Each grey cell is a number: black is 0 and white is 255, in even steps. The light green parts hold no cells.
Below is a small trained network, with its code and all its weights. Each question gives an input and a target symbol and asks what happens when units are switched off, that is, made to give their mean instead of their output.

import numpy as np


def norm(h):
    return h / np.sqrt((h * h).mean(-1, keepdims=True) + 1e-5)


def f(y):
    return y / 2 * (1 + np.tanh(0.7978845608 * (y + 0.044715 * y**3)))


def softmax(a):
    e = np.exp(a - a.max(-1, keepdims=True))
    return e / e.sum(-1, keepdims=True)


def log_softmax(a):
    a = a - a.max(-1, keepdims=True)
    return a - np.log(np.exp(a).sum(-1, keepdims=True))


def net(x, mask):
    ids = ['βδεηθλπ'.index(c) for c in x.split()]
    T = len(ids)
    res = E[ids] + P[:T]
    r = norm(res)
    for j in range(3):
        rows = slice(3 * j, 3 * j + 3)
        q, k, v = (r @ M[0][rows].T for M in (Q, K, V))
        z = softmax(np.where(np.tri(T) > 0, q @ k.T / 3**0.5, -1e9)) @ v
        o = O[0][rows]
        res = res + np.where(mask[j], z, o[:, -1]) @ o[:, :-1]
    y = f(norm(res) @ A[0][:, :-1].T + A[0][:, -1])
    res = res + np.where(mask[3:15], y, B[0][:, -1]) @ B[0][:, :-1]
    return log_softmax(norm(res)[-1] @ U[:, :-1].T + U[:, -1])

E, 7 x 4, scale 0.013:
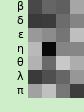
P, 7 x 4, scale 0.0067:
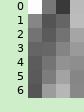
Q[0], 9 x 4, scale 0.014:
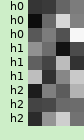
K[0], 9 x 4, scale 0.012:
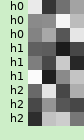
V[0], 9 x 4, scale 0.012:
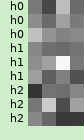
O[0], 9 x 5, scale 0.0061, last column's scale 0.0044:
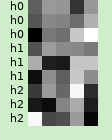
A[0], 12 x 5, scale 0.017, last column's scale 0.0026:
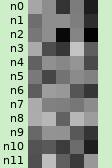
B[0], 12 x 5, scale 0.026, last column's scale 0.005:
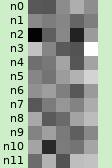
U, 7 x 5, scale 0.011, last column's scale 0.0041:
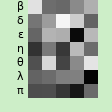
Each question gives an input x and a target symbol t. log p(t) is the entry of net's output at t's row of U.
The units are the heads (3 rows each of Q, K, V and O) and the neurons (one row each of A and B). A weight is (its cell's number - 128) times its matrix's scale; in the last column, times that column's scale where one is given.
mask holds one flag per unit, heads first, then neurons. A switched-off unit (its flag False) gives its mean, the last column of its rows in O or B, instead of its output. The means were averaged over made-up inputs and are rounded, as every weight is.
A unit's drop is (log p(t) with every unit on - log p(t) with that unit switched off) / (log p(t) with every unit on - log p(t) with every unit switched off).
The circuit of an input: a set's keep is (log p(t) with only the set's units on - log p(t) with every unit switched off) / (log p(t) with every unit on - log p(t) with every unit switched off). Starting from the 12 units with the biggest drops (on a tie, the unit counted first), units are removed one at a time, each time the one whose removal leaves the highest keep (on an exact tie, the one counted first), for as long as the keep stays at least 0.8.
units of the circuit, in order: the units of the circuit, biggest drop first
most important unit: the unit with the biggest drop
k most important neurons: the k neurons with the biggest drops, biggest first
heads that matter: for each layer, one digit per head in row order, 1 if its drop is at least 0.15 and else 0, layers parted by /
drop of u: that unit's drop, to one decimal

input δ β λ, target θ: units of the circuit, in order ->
(h1 n11)
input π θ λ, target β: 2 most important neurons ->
(n10 n5)
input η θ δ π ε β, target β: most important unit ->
h2
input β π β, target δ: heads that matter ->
111
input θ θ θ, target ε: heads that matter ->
101
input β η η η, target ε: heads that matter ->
110
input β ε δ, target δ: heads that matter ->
111
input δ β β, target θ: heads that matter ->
010
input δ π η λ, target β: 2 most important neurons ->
(n10 n2)
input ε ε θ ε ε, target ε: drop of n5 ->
0.1
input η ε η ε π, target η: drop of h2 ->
0.1
